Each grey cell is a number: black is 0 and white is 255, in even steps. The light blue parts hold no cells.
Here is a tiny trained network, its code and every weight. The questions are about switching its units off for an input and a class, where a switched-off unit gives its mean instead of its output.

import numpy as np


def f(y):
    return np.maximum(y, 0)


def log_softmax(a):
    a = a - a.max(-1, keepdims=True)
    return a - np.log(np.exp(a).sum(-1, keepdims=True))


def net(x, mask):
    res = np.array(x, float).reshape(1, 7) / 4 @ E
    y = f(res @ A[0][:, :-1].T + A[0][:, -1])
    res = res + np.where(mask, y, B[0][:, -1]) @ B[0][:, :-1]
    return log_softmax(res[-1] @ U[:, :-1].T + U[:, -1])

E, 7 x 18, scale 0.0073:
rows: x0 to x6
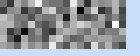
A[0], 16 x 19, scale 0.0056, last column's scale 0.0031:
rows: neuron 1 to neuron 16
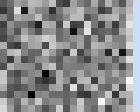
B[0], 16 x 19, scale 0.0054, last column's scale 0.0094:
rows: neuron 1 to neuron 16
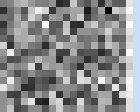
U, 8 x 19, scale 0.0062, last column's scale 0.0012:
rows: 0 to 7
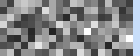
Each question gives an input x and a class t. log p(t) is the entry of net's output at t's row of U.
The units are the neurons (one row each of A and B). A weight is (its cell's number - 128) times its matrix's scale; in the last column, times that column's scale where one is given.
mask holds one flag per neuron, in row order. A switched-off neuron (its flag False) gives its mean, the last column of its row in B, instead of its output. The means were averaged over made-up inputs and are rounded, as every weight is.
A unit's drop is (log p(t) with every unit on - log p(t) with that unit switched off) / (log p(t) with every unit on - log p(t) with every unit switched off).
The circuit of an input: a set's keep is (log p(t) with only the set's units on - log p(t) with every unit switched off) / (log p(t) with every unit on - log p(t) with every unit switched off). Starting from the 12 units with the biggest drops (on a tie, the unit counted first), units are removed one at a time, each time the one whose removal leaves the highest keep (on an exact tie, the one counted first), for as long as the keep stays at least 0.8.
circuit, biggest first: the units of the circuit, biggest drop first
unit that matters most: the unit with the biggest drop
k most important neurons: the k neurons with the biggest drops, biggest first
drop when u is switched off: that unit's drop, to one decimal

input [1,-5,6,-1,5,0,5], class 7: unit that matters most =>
neuron 15
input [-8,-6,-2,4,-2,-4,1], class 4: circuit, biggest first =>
[neuron 5; neuron 12]
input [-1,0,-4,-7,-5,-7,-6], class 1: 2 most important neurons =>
[neuron 4; neuron 12]
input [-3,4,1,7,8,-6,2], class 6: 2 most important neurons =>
[neuron 2; neuron 1]
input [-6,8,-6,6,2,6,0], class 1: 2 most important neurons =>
[neuron 4; neuron 10]
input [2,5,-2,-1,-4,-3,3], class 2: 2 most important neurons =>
[neuron 8; neuron 5]
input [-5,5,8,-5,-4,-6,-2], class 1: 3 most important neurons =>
[neuron 4; neuron 13; neuron 10]
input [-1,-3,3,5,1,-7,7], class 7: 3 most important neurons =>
[neuron 15; neuron 16; neuron 4]
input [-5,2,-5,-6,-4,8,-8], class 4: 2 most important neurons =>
[neuron 12; neuron 5]
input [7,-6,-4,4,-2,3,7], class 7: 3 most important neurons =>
[neuron 15; neuron 16; neuron 11]
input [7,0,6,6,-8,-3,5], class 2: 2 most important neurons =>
[neuron 8; neuron 13]
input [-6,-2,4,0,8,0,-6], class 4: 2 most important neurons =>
[neuron 12; neuron 15]
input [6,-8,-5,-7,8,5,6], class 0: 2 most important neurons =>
[neuron 7; neuron 3]
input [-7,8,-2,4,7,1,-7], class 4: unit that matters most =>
neuron 4
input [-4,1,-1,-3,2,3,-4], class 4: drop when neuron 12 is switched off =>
0.1
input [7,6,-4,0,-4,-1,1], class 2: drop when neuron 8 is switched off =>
0.4
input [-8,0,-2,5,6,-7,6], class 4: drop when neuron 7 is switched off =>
0.2
